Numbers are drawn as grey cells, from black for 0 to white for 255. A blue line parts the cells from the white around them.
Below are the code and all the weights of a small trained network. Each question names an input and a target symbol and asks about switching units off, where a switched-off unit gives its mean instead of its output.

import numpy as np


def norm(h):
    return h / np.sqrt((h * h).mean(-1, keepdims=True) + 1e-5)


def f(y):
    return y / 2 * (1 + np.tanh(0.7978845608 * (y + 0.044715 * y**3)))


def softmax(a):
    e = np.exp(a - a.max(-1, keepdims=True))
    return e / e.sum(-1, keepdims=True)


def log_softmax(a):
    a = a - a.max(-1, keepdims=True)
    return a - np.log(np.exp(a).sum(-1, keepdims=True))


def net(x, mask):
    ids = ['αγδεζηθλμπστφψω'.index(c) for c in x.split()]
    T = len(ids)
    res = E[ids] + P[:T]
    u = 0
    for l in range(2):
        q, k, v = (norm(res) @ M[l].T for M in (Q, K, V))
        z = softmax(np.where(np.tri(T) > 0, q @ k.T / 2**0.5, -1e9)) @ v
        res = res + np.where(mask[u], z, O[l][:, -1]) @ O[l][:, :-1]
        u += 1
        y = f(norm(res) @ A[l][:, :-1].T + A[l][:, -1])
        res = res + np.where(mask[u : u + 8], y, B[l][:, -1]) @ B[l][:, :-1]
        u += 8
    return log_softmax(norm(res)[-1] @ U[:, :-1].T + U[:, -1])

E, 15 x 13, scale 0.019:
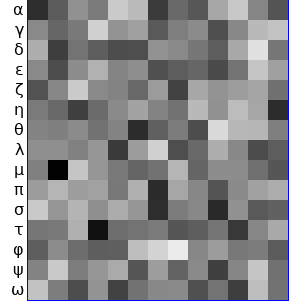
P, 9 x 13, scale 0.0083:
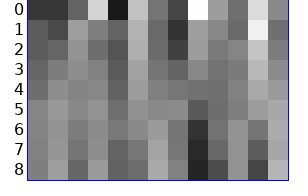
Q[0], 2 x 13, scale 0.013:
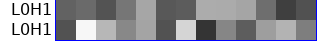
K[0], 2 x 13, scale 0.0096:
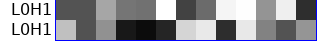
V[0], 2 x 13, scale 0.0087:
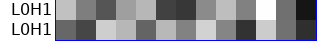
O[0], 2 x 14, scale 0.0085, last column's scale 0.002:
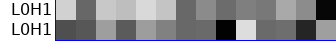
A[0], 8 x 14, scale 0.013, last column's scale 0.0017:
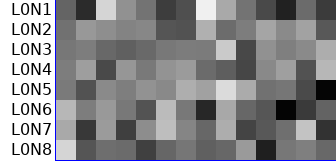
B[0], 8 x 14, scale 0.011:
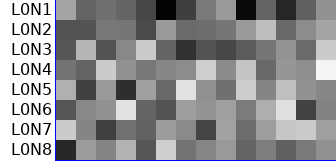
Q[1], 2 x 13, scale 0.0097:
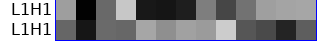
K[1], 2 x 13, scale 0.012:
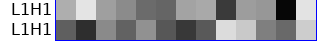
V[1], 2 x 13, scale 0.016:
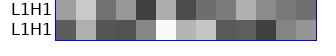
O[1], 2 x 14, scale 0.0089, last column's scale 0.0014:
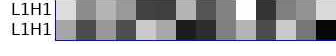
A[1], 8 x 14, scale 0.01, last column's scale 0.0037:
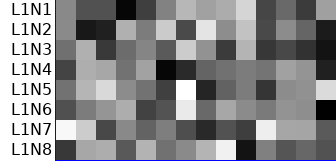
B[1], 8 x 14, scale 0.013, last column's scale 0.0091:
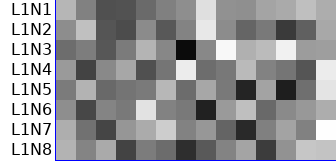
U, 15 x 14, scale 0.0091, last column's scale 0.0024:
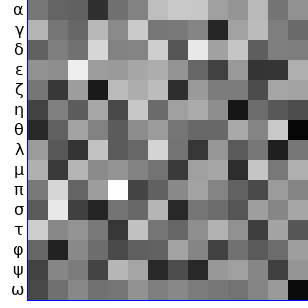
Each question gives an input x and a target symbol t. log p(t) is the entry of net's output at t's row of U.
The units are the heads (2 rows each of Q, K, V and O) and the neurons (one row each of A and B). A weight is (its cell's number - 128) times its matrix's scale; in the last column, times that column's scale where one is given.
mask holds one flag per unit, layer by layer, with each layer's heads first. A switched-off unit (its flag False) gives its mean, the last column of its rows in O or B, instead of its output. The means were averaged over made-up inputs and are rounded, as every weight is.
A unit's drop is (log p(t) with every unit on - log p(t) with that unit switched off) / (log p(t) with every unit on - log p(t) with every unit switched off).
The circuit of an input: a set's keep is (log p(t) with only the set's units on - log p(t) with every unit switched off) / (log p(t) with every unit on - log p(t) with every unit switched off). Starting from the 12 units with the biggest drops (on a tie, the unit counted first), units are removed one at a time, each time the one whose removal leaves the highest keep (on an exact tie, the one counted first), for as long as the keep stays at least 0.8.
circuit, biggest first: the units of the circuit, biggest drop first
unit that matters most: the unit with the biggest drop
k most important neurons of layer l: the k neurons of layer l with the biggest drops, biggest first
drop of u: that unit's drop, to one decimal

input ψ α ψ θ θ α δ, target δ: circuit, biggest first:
(L1H1, L1N6)
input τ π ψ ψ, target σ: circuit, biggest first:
(L0H1)
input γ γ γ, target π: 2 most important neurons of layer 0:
(L0N3, L0N1)
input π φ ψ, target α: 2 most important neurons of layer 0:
(L0N3, L0N5)
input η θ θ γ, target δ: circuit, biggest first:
(L1H1, L1N6)
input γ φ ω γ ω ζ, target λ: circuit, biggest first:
(L1N4, L0H1, L0N3)
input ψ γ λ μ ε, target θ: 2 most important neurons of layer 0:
(L0N6, L0N1)
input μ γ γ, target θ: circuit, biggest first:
(L1H1, L0H1, L1N7)
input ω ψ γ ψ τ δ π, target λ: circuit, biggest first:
(L0H1, L0N3, L1N4)
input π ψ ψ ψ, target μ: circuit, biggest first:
(L1H1, L1N8, L1N4)
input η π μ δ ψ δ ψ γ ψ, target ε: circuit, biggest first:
(L0N4, L1N5)
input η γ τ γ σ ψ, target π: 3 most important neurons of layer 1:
(L1N3, L1N6, L1N8)
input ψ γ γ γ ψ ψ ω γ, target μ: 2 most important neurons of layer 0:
(L0N8, L0N2)
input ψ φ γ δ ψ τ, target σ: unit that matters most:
L0H1
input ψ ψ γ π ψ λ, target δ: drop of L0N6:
0.4
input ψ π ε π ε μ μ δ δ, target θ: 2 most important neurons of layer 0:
(L0N1, L0N2)
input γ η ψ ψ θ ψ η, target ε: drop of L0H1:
1.1
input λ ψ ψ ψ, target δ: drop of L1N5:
0.3
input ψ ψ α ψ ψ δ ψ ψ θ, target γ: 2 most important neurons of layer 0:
(L0N2, L0N4)
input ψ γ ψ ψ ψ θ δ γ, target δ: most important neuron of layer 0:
(L0N3)
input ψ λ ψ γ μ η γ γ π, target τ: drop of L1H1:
0.7
